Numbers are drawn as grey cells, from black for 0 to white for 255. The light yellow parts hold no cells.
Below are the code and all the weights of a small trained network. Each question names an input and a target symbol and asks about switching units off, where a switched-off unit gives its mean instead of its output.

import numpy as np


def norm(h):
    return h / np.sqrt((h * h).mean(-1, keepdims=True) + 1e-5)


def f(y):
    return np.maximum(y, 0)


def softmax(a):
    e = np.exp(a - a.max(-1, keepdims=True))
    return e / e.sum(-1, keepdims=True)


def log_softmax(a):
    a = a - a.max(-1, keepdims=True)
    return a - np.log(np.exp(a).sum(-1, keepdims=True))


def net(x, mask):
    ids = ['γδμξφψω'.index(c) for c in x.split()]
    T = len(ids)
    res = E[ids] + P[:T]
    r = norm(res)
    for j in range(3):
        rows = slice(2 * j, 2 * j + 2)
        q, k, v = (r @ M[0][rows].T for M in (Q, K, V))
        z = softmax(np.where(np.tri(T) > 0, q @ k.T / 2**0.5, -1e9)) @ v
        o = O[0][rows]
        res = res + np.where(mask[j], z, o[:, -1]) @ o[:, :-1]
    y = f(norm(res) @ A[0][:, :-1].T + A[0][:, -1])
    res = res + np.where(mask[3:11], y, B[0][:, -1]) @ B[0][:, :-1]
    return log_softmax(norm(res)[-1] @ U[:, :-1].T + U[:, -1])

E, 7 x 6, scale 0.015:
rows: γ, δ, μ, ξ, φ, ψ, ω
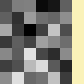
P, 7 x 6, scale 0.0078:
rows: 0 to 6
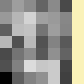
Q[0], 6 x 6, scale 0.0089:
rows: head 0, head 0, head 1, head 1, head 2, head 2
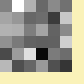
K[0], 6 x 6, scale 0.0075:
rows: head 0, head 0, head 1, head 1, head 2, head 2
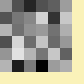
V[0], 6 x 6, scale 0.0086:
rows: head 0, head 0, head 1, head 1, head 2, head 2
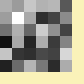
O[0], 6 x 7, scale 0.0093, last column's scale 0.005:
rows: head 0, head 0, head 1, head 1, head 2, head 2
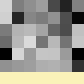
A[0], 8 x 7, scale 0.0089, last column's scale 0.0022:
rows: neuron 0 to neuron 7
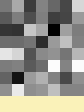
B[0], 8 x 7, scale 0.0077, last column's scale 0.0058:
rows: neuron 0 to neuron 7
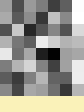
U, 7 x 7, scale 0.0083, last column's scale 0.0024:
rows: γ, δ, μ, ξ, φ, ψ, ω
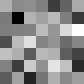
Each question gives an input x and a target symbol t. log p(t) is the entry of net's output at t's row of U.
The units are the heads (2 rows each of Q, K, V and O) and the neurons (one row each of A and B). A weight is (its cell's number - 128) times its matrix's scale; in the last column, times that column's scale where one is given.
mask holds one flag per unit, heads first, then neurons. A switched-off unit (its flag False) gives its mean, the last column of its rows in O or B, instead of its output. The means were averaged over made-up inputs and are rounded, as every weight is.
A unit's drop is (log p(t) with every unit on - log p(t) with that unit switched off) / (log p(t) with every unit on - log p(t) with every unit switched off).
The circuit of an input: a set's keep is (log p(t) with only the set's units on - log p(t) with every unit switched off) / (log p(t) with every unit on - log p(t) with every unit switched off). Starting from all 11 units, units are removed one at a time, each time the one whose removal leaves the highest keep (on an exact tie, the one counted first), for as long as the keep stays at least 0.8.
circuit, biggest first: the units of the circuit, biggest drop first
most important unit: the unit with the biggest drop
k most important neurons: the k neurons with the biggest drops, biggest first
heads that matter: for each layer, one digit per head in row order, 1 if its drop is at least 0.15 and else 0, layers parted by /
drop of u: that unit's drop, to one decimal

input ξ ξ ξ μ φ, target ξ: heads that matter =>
010
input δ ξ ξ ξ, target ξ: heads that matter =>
001
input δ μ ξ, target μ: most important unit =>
head 1
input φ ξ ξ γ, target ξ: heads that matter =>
011
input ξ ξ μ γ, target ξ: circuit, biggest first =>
[head 1; head 2]
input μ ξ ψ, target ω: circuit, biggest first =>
[neuron 2; head 1; head 0]
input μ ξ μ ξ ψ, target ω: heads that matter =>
000
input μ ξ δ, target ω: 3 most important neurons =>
[neuron 2; neuron 5; neuron 3]
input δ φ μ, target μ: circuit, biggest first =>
[head 1; head 2; neuron 5; neuron 3]
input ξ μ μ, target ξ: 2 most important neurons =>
[neuron 5; neuron 2]
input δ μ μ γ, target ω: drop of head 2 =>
0.2
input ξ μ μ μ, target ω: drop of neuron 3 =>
0.2
